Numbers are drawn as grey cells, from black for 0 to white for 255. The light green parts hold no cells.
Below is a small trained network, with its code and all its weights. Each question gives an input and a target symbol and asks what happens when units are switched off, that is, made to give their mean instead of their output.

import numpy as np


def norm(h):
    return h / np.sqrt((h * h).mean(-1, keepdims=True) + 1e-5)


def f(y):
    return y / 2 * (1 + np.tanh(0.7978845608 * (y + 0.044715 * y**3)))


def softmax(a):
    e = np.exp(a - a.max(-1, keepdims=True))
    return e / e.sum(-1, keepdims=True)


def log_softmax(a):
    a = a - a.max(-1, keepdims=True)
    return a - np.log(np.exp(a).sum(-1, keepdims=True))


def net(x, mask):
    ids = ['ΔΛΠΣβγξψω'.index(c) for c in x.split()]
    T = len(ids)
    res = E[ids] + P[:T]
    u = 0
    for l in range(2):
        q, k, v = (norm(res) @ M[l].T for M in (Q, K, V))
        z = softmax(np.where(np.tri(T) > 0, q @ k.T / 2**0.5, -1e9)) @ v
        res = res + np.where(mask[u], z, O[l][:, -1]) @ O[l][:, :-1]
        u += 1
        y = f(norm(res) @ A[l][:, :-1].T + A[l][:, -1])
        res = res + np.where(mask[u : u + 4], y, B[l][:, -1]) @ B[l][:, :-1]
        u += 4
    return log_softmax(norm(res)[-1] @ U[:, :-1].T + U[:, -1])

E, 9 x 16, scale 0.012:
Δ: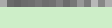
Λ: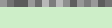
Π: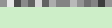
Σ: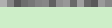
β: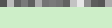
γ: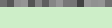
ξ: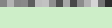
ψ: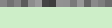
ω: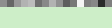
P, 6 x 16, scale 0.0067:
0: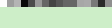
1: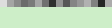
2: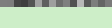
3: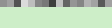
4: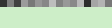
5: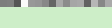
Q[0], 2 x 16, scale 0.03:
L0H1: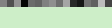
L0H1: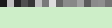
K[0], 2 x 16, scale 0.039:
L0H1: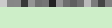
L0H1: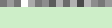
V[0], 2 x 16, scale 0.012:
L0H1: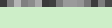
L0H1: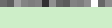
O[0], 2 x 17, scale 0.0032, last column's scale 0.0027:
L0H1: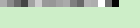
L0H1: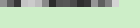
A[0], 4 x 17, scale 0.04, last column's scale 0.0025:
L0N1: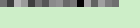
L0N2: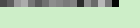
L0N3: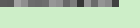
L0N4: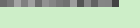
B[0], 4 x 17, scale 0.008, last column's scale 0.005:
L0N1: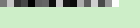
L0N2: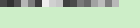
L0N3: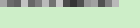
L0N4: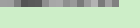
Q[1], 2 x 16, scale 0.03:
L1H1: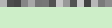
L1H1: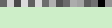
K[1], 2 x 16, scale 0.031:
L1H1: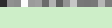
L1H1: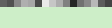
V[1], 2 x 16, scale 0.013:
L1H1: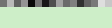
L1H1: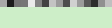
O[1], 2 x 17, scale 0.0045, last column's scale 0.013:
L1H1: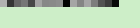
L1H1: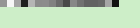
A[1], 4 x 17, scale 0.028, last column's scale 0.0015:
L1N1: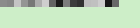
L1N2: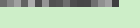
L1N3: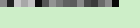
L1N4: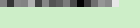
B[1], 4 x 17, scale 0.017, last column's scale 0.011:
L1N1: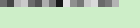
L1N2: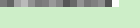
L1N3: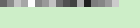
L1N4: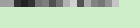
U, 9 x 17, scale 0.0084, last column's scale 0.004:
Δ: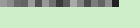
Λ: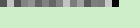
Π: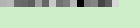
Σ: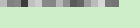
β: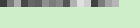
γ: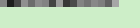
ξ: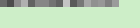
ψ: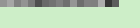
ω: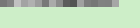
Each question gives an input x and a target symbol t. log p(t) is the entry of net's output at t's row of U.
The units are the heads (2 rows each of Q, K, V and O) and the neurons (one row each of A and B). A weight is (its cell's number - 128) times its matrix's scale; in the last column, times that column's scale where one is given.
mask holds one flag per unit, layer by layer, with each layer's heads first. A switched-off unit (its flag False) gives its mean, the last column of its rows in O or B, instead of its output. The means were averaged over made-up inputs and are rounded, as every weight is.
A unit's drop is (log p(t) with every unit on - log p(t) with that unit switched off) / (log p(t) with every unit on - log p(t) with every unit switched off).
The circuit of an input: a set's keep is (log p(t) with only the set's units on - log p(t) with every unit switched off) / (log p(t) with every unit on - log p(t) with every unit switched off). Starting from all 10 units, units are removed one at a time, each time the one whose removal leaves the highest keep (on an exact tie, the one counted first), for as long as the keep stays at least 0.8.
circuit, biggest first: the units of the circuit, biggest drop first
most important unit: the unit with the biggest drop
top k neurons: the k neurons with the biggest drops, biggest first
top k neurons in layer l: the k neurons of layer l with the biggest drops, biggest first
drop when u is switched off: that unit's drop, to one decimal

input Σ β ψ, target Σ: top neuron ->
[L0N1]
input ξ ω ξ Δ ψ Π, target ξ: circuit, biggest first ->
[L1H1 L0N1]
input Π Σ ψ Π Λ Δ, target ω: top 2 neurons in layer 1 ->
[L1N3 L1N2]
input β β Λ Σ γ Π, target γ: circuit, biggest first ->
[L0N2 L1H1 L0N1 L0H1]
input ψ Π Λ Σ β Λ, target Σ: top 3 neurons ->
[L0N1 L1N2 L1N3]
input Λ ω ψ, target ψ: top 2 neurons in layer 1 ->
[L1N2 L1N4]
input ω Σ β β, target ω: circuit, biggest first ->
[L0N1 L1H1 L1N2]
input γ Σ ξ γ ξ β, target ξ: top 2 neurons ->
[L0N1 L1N3]
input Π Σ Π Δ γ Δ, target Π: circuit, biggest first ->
[L0H1 L1N4]
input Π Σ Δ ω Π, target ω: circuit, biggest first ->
[L1H1 L0N1 L1N2]
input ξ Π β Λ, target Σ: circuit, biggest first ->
[L0N1 L0H1 L1N2 L1N1]
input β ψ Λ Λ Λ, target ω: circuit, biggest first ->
[L0H1 L1N3]
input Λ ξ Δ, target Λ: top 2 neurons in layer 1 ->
[L1N4 L1N3]
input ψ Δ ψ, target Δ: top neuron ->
[L1N4]
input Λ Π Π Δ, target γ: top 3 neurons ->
[L1N3 L1N4 L1N1]
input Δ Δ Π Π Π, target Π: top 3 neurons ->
[L1N3 L1N2 L0N1]
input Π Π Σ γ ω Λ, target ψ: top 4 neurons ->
[L1N2 L0N1 L1N4 L1N3]
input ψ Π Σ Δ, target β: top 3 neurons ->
[L0N1 L1N3 L1N2]
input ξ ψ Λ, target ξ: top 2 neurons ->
[L1N1 L0N1]
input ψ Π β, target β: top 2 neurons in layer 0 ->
[L0N1 L0N3]
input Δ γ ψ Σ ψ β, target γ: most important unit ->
L1H1
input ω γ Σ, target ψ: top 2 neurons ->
[L1N2 L0N1]
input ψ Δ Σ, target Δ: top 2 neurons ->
[L1N4 L1N3]
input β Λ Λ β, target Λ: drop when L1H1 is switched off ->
0.3
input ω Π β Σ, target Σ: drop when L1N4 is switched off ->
0.2
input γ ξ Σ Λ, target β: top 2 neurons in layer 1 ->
[L1N3 L1N2]
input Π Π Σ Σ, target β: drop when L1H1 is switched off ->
0.2
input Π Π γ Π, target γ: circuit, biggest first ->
[L1H1]
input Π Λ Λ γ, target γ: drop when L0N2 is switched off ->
0.1
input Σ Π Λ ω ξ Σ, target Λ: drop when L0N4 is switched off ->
0.0
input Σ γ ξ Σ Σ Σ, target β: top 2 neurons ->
[L0N1 L1N3]
